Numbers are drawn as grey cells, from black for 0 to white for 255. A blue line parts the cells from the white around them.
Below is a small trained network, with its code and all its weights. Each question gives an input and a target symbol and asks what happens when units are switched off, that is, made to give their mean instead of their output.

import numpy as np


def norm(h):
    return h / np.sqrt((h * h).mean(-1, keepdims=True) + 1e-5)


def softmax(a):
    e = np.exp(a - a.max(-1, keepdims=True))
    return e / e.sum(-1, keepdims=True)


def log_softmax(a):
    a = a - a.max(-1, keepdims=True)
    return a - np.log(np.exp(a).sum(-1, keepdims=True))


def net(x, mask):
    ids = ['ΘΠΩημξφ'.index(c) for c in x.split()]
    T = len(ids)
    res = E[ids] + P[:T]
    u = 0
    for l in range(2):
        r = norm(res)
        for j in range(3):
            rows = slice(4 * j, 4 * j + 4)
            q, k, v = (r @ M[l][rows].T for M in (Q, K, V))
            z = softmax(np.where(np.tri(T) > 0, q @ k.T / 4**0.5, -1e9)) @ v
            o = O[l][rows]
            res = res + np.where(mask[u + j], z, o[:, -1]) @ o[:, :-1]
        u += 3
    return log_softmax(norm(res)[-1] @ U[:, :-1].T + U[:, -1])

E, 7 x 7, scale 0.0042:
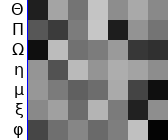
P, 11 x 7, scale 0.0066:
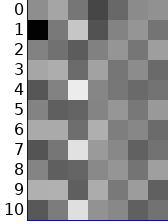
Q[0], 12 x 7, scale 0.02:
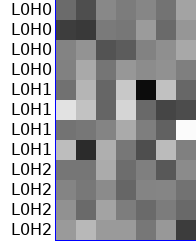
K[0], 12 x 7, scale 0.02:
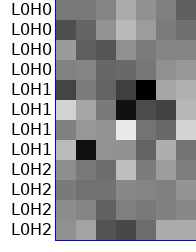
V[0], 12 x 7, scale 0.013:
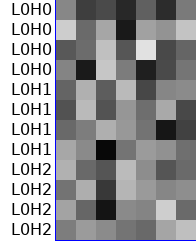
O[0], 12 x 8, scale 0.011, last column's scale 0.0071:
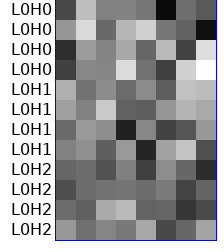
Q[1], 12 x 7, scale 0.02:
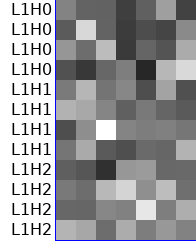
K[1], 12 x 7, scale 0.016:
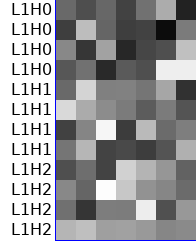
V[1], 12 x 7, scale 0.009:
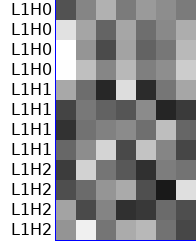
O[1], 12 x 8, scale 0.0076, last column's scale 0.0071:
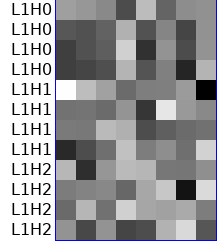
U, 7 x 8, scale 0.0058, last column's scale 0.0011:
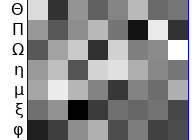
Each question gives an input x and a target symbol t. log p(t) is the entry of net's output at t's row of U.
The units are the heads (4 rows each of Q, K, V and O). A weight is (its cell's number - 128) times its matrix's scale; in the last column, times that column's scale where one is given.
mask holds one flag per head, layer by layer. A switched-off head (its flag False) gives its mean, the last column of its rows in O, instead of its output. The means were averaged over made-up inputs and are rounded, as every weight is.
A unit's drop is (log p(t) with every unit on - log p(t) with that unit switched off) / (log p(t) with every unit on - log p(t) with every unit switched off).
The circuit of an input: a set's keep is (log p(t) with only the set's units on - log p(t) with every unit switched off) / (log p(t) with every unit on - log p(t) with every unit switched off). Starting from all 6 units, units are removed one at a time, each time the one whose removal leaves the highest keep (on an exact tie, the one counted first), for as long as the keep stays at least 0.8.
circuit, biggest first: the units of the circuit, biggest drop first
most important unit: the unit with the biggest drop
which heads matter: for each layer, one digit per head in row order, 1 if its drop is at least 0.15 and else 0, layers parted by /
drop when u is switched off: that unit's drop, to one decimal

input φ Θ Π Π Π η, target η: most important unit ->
L0H1
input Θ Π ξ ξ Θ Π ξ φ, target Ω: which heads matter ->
011 / 100
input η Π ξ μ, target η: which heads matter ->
100 / 000
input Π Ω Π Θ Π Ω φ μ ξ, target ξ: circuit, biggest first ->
L0H2, L1H1, L1H0
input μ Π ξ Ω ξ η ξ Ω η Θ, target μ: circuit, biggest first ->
L0H1, L1H1
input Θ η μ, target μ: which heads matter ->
010 / 010
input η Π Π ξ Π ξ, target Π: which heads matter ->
100 / 110
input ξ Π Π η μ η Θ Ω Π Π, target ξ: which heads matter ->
100 / 000
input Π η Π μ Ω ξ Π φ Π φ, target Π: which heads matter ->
100 / 000
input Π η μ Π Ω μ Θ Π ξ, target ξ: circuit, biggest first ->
L0H2, L0H1
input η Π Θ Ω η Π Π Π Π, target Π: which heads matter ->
101 / 010
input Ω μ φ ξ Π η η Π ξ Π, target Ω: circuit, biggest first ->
L0H0, L1H0
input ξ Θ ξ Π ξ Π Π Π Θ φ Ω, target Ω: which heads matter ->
010 / 100
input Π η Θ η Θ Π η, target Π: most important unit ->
L0H0
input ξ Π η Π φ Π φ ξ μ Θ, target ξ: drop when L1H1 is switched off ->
0.1
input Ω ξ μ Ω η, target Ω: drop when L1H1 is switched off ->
-0.2
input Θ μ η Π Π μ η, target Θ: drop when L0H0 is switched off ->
0.9
